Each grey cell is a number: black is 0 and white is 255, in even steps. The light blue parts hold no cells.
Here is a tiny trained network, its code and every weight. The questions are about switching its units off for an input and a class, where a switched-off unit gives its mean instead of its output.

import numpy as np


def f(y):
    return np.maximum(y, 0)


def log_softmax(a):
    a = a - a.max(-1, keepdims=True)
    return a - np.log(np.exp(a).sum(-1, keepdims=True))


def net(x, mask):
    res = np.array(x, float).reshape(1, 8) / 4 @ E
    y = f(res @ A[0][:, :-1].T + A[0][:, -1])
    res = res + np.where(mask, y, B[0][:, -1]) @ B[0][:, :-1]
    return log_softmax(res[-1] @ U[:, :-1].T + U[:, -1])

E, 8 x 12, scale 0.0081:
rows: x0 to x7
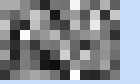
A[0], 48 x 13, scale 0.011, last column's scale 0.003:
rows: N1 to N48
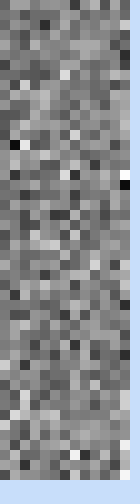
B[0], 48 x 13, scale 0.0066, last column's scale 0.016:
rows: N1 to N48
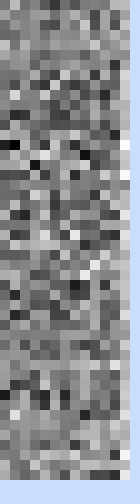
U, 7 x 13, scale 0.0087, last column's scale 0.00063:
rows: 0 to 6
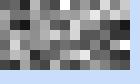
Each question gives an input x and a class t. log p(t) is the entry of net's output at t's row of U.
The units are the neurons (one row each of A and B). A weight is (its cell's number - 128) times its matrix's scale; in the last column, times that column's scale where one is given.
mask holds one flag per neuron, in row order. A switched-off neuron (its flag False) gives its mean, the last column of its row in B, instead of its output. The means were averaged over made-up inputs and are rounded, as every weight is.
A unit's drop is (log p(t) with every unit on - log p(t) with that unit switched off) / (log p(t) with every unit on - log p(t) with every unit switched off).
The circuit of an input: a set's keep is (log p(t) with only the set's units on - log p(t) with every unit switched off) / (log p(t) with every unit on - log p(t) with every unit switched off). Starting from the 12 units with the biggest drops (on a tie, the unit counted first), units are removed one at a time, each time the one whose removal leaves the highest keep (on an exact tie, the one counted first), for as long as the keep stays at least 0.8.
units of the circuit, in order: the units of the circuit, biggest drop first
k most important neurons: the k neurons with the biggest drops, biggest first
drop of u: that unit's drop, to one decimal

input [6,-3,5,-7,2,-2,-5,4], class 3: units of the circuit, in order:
(N46)
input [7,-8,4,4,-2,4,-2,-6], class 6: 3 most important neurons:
(N15, N40, N9)
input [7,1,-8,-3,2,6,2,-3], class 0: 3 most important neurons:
(N18, N8, N35)
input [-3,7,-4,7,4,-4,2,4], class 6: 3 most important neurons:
(N9, N15, N30)
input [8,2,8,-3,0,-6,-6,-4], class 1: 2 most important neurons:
(N37, N43)
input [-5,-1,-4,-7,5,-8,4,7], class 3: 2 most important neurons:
(N25, N42)
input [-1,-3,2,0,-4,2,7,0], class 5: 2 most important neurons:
(N24, N28)
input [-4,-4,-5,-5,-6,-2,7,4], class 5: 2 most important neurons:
(N17, N16)
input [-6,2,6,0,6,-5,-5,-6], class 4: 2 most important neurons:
(N29, N21)
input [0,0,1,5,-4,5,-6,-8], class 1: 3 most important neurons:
(N37, N43, N27)
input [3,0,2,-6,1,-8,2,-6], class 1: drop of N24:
0.1
